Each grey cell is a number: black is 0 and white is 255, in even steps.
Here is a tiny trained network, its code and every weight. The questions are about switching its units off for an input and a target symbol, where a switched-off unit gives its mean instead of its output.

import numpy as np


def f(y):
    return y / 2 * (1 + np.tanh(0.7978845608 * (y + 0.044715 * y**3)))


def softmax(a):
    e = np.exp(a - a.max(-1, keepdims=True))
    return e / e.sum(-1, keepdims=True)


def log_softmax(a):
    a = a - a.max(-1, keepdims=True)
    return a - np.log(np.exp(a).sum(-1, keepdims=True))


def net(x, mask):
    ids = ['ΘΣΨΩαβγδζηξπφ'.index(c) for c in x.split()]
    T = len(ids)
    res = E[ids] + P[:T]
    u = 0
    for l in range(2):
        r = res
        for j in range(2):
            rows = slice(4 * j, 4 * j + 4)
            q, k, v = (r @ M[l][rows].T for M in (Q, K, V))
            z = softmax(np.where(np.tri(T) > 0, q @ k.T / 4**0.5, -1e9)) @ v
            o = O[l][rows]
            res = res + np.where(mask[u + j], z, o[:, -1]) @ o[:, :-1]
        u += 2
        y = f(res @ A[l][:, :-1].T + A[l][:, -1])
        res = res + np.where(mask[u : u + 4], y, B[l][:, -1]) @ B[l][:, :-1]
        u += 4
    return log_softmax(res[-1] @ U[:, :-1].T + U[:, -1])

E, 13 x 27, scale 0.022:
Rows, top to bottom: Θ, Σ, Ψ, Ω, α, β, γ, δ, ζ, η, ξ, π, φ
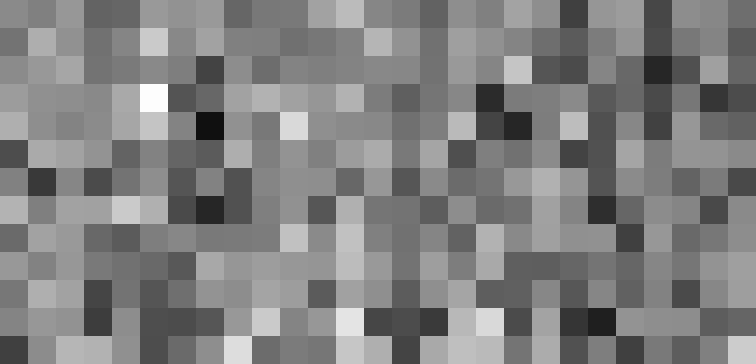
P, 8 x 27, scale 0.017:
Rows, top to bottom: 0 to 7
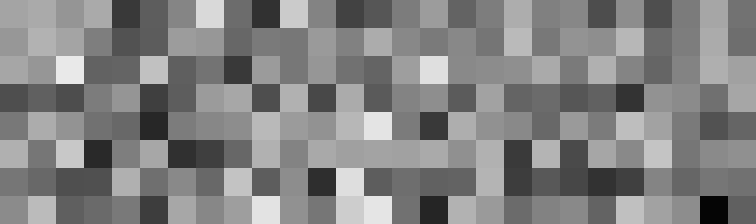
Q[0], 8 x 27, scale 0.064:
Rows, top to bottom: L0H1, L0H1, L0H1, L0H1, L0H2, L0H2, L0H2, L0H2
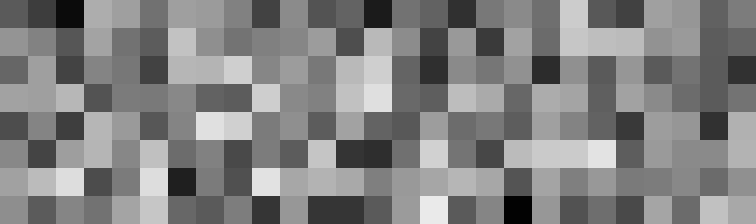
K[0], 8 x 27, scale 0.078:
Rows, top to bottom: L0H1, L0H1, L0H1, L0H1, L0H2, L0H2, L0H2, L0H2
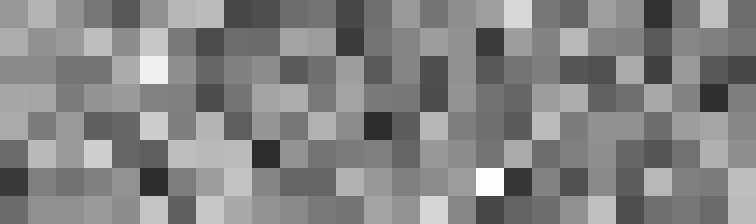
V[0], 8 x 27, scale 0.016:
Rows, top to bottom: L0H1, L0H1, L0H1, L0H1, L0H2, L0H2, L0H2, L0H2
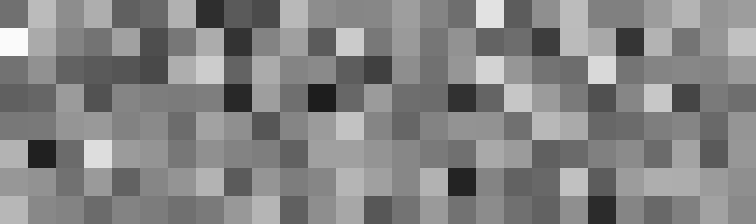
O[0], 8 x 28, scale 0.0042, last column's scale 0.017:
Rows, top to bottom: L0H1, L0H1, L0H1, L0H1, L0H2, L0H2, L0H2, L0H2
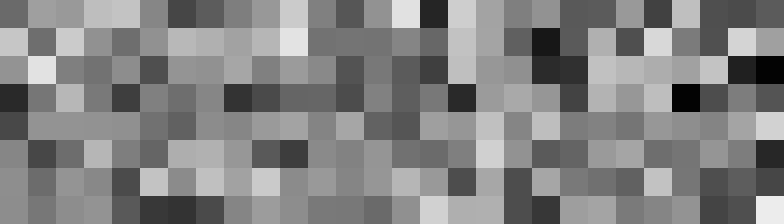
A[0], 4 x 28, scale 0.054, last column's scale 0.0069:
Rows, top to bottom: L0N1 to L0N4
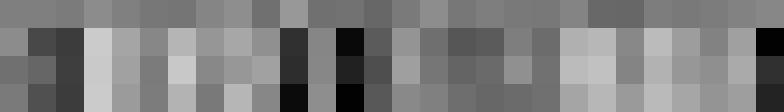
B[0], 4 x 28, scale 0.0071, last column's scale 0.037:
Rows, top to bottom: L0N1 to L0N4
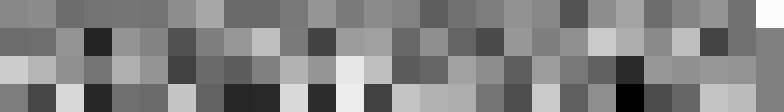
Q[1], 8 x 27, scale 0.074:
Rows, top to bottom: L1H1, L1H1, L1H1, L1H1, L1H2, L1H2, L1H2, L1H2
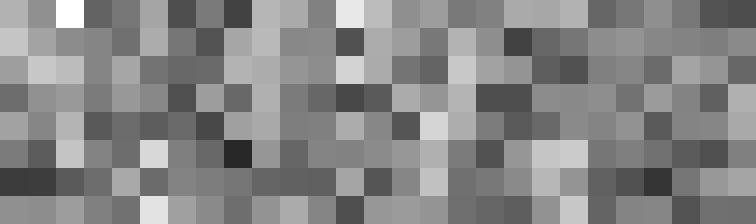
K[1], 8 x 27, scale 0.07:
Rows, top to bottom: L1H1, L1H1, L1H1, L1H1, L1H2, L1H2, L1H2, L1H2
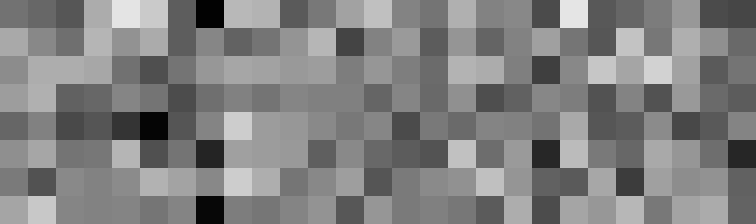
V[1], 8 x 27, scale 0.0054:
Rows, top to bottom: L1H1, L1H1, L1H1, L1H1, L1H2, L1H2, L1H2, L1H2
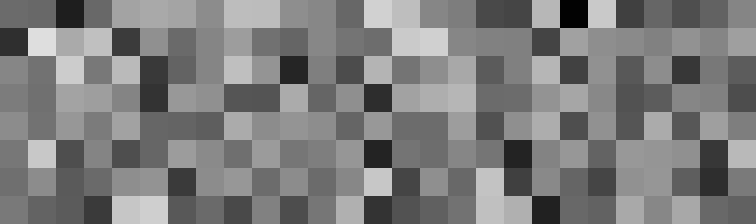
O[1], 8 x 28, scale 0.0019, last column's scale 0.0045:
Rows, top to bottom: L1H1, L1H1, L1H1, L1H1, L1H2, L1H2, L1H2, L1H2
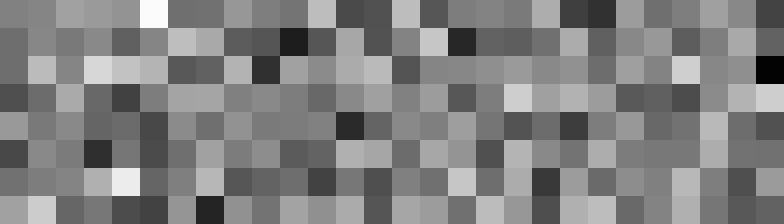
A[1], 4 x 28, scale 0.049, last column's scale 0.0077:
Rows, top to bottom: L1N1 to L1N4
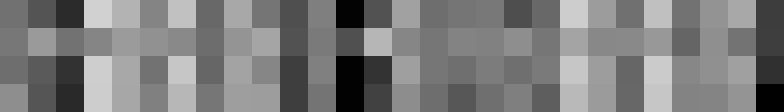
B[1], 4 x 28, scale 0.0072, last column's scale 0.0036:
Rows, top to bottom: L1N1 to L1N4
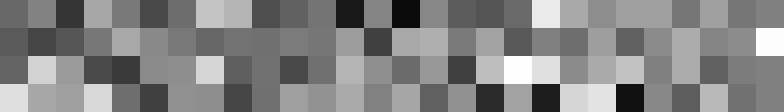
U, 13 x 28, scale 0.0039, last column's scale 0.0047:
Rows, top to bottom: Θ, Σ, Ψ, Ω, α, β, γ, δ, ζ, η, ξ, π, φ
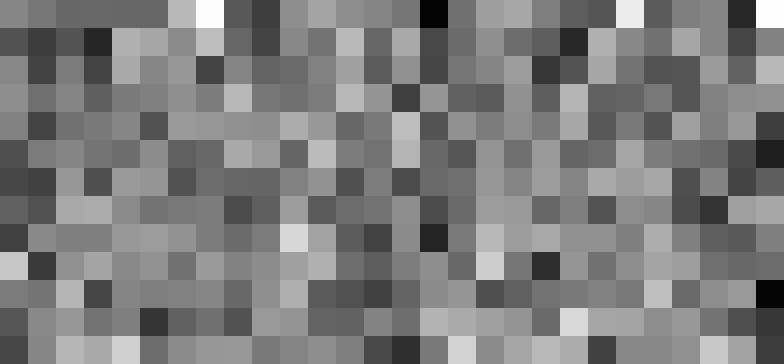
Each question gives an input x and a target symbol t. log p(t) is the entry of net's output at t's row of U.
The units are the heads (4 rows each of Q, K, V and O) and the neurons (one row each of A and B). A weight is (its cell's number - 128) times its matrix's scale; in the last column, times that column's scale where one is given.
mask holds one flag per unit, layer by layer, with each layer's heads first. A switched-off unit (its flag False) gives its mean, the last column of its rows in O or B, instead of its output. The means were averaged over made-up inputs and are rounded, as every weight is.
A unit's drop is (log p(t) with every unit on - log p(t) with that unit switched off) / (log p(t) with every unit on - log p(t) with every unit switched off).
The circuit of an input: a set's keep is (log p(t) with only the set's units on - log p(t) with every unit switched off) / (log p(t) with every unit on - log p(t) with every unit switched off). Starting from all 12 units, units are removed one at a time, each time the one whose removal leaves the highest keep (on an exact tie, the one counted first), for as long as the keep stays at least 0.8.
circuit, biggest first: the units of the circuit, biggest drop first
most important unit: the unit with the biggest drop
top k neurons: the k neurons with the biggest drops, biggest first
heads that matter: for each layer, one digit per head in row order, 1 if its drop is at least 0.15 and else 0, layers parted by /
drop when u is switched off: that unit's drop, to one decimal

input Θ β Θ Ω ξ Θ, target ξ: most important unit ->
L0H1
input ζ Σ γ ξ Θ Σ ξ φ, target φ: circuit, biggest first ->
(L0N1; L0H1)
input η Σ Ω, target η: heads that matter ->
11 / 00
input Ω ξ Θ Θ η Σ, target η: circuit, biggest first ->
(L0H1; L0H2)
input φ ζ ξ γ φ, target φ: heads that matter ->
01 / 00
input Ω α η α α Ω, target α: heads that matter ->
10 / 00
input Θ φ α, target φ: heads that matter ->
11 / 00
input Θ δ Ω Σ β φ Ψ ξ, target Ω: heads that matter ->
10 / 00
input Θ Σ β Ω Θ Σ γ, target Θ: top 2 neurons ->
(L0N1; L1N2)
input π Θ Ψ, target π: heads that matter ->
01 / 00
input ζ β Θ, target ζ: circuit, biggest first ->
(L0H1; L0N1)
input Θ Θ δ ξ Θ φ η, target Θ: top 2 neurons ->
(L0N1; L1N2)
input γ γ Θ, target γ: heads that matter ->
10 / 00
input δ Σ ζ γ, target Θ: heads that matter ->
00 / 00
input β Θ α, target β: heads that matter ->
11 / 00
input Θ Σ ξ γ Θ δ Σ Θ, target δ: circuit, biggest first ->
(L0H1)
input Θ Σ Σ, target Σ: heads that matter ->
11 / 00
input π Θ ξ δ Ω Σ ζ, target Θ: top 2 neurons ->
(L0N1; L1N2)
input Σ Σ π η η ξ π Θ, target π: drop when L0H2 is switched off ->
0.3
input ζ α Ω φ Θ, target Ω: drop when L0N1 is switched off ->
0.2
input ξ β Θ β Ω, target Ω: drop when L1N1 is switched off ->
0.0
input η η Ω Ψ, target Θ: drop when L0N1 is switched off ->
0.7
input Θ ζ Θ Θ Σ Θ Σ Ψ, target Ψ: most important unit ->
L0H2
